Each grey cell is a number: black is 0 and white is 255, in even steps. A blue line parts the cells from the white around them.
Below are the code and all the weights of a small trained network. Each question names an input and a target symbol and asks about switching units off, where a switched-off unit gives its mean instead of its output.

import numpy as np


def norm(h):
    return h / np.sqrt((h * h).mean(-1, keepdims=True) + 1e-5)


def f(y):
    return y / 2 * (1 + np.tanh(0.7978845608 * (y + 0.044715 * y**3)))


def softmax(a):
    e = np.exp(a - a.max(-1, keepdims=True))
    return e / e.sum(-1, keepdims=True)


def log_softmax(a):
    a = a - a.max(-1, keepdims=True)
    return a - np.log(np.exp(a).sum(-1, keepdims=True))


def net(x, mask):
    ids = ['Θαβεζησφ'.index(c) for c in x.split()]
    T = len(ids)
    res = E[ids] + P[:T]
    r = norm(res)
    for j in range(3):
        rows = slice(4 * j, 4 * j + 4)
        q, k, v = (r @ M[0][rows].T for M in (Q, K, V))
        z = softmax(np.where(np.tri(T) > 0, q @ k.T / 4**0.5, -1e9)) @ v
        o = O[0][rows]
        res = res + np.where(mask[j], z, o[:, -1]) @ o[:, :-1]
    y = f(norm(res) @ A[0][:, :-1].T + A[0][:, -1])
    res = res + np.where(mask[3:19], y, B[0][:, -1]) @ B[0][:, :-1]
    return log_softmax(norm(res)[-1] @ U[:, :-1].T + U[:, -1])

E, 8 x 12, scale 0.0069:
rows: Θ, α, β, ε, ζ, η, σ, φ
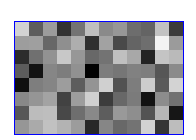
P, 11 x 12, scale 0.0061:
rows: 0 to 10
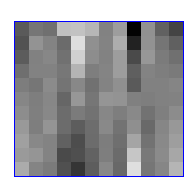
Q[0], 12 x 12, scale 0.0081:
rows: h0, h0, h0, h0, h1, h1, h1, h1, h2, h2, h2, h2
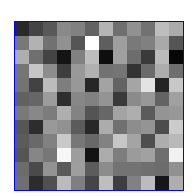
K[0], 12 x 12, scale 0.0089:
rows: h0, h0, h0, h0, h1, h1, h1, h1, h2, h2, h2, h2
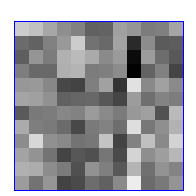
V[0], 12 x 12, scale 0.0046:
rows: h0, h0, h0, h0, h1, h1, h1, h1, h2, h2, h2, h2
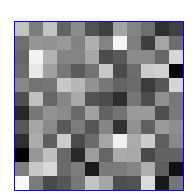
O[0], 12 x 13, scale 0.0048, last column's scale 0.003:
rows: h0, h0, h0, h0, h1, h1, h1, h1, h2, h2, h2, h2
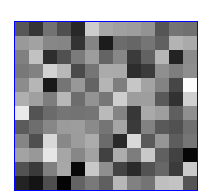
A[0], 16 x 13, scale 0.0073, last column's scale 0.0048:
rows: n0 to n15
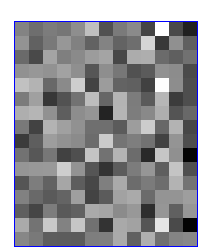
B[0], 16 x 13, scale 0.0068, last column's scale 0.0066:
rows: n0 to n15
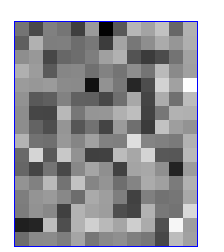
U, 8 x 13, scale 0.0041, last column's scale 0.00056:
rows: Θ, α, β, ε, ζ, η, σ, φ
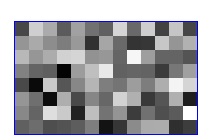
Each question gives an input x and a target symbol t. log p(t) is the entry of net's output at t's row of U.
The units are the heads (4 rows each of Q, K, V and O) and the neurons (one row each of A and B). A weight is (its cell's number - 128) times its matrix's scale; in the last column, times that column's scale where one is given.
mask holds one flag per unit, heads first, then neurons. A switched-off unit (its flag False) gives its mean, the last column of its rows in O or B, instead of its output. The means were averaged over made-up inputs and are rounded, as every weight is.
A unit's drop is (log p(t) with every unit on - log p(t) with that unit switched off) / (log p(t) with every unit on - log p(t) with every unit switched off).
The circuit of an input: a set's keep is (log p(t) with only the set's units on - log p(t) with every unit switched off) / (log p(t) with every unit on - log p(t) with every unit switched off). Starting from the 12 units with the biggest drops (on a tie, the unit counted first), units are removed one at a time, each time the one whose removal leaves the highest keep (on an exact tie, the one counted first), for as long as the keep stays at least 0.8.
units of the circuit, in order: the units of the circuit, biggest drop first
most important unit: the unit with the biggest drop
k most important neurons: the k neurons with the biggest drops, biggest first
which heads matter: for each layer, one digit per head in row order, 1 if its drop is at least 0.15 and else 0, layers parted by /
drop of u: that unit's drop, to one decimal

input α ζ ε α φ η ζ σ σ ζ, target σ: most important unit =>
h2
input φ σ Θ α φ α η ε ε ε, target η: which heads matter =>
101
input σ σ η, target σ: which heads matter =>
001
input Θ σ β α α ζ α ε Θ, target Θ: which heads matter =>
101
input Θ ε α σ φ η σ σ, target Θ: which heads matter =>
101
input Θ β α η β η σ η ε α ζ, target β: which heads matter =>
110
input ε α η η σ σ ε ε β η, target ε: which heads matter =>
100
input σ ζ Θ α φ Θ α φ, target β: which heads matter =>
110
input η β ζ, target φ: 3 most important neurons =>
n10; n7; n4
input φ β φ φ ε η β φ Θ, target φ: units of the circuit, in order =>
n0; n9
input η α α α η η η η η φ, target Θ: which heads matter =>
100
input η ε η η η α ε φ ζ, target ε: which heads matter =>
100
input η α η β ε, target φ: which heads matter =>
100
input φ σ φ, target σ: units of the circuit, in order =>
h2; h0
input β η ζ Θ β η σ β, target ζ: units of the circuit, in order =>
h2; n14
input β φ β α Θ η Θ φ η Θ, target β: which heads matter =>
001
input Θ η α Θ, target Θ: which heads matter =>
100
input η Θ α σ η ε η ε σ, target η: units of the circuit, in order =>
h2; n6
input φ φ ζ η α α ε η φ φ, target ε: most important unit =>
h0
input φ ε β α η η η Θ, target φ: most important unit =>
n9
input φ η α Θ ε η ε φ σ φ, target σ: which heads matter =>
101
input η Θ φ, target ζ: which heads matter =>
011
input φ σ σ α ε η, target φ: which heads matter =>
000
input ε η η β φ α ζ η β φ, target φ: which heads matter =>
000
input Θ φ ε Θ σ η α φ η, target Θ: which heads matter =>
101
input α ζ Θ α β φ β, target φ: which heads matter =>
001
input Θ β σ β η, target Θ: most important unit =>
h0
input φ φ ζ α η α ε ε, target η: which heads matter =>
100
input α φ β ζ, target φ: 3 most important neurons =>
n10; n4; n7
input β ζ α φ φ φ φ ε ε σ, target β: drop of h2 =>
1.0
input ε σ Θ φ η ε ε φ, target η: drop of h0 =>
1.0
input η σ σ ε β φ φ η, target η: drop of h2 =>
0.5
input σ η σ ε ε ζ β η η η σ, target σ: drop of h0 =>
0.1
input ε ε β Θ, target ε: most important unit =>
h0
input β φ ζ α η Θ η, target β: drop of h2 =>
0.9
